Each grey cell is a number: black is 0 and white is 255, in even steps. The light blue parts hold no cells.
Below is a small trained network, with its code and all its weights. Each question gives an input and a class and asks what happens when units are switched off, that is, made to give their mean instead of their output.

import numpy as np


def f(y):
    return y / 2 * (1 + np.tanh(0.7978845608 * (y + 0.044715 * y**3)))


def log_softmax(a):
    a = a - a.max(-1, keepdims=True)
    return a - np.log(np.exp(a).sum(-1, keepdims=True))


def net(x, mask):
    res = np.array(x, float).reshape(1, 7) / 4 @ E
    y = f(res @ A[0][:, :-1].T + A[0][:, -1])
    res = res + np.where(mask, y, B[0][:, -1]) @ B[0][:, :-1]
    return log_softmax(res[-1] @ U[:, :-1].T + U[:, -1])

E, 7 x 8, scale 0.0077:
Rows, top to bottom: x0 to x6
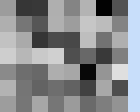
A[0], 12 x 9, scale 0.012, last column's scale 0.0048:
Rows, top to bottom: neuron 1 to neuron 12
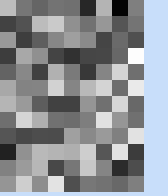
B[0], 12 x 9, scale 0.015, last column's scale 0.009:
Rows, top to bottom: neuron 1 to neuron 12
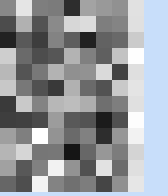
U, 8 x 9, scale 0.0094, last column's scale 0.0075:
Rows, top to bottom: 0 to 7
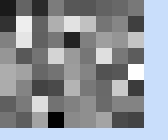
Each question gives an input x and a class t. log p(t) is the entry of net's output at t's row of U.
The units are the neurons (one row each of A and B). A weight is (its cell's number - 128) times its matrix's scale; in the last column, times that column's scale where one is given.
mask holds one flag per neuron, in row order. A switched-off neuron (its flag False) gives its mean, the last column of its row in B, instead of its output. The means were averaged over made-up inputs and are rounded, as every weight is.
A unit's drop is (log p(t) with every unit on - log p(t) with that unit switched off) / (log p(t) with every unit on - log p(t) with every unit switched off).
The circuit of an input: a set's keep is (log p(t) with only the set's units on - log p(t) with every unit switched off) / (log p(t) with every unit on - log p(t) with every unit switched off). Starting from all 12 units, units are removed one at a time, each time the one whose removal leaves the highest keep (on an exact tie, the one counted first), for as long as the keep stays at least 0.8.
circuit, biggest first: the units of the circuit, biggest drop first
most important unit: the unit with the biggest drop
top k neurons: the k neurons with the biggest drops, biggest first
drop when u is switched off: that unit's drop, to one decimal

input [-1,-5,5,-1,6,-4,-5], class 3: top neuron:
(neuron 5)
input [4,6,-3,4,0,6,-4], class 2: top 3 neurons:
(neuron 1; neuron 4; neuron 8)
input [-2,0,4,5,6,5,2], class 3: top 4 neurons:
(neuron 5; neuron 10; neuron 2; neuron 9)
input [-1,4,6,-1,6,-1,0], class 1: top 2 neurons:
(neuron 7; neuron 11)
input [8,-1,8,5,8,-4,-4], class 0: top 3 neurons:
(neuron 3; neuron 2; neuron 11)
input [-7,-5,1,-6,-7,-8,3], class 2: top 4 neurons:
(neuron 10; neuron 3; neuron 5; neuron 9)
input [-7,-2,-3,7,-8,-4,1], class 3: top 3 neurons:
(neuron 11; neuron 3; neuron 9)
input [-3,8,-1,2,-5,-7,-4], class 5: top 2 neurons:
(neuron 6; neuron 1)
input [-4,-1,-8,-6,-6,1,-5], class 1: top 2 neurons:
(neuron 2; neuron 5)
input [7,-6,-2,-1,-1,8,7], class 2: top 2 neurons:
(neuron 1; neuron 8)
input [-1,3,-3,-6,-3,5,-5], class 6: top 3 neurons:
(neuron 9; neuron 10; neuron 4)
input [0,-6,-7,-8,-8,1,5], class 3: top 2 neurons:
(neuron 11; neuron 7)
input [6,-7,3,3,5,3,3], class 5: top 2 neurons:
(neuron 4; neuron 8)
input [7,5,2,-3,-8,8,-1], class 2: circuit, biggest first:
(neuron 1)
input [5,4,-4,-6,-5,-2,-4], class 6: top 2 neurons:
(neuron 9; neuron 8)
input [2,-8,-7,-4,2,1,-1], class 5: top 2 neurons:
(neuron 4; neuron 7)
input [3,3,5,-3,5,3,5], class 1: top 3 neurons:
(neuron 7; neuron 11; neuron 4)
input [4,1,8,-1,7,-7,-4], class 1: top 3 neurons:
(neuron 7; neuron 11; neuron 1)
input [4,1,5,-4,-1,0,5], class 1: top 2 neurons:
(neuron 8; neuron 7)
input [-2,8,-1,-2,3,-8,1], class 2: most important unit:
neuron 10
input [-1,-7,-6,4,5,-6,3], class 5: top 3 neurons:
(neuron 4; neuron 7; neuron 1)
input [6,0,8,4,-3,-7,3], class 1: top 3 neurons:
(neuron 7; neuron 8; neuron 1)
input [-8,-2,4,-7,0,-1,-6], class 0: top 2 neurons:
(neuron 8; neuron 12)
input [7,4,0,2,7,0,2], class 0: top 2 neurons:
(neuron 3; neuron 11)
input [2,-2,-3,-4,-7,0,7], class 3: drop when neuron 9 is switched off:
0.0
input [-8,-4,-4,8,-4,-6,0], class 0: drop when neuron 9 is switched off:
0.3
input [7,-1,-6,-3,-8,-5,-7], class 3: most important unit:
neuron 11
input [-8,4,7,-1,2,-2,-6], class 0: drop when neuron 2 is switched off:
0.3
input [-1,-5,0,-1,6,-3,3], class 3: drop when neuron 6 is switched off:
0.3
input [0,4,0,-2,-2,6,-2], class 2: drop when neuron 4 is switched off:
0.3
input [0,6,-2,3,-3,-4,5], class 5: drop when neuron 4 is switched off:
-0.1
